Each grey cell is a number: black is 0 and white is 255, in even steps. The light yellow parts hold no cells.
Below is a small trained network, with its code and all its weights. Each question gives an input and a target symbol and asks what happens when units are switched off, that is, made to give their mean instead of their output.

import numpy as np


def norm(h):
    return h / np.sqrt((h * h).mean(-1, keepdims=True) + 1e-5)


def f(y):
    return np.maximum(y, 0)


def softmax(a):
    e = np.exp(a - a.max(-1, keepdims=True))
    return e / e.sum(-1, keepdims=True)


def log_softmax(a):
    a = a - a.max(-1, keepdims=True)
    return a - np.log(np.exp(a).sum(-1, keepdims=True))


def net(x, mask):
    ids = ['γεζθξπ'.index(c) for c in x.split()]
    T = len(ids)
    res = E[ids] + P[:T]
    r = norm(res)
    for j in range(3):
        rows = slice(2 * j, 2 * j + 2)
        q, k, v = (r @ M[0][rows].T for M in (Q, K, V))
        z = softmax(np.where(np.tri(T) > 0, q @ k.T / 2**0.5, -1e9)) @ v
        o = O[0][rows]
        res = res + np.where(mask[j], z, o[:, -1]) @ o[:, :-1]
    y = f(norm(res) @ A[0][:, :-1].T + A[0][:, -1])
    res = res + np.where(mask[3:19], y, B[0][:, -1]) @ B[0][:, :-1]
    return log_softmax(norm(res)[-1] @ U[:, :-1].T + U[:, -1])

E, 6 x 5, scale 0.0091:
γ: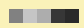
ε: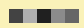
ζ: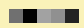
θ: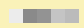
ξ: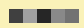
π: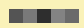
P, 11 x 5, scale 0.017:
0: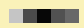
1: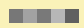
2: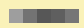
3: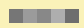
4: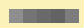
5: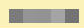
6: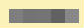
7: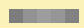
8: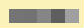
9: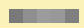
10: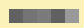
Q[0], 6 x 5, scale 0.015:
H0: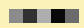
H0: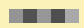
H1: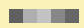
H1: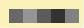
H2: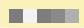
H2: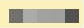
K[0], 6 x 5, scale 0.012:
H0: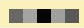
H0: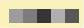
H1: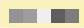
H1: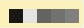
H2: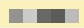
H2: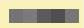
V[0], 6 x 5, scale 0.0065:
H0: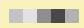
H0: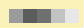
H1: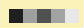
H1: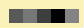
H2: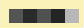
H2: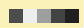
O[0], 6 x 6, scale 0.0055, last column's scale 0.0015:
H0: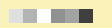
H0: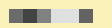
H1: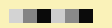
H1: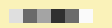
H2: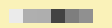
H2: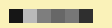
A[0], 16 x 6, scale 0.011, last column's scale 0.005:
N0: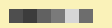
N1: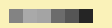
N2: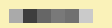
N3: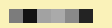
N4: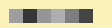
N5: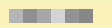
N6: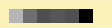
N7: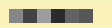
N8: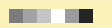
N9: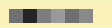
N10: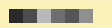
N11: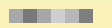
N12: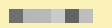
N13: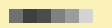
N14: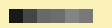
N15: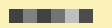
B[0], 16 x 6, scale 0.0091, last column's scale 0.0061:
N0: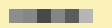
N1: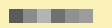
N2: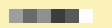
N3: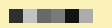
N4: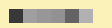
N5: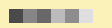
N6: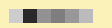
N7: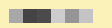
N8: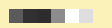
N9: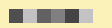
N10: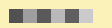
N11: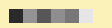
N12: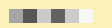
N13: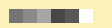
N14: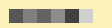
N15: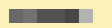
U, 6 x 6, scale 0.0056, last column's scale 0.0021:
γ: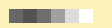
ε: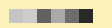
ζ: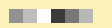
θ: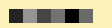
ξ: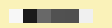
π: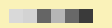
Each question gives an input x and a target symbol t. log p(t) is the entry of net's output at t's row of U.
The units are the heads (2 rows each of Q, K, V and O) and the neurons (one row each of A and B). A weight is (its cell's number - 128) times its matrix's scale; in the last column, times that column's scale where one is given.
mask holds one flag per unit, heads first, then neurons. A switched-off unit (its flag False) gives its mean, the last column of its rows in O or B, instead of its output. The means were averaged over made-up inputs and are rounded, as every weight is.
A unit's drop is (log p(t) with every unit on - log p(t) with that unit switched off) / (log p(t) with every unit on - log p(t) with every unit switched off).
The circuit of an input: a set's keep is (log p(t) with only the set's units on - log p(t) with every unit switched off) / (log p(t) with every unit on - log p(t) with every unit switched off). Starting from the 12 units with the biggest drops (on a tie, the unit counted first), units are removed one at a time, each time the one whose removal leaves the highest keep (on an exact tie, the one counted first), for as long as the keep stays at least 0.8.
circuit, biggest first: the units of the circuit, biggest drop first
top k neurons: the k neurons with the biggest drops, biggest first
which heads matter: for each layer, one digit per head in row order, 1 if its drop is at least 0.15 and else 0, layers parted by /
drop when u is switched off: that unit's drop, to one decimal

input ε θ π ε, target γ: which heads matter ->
000
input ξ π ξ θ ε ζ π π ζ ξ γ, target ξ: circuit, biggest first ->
[H1; N7; N11]
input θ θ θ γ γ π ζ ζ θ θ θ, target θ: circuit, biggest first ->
[H2; N3]
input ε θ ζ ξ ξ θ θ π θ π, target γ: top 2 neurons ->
[N8; N12]
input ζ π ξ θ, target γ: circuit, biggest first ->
[N8]
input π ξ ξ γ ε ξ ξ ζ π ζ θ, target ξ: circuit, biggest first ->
[H1; N8]
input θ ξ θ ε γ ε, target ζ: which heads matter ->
100
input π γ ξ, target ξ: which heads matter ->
110
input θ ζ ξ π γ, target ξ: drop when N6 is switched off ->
0.2
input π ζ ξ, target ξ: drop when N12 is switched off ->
-0.1
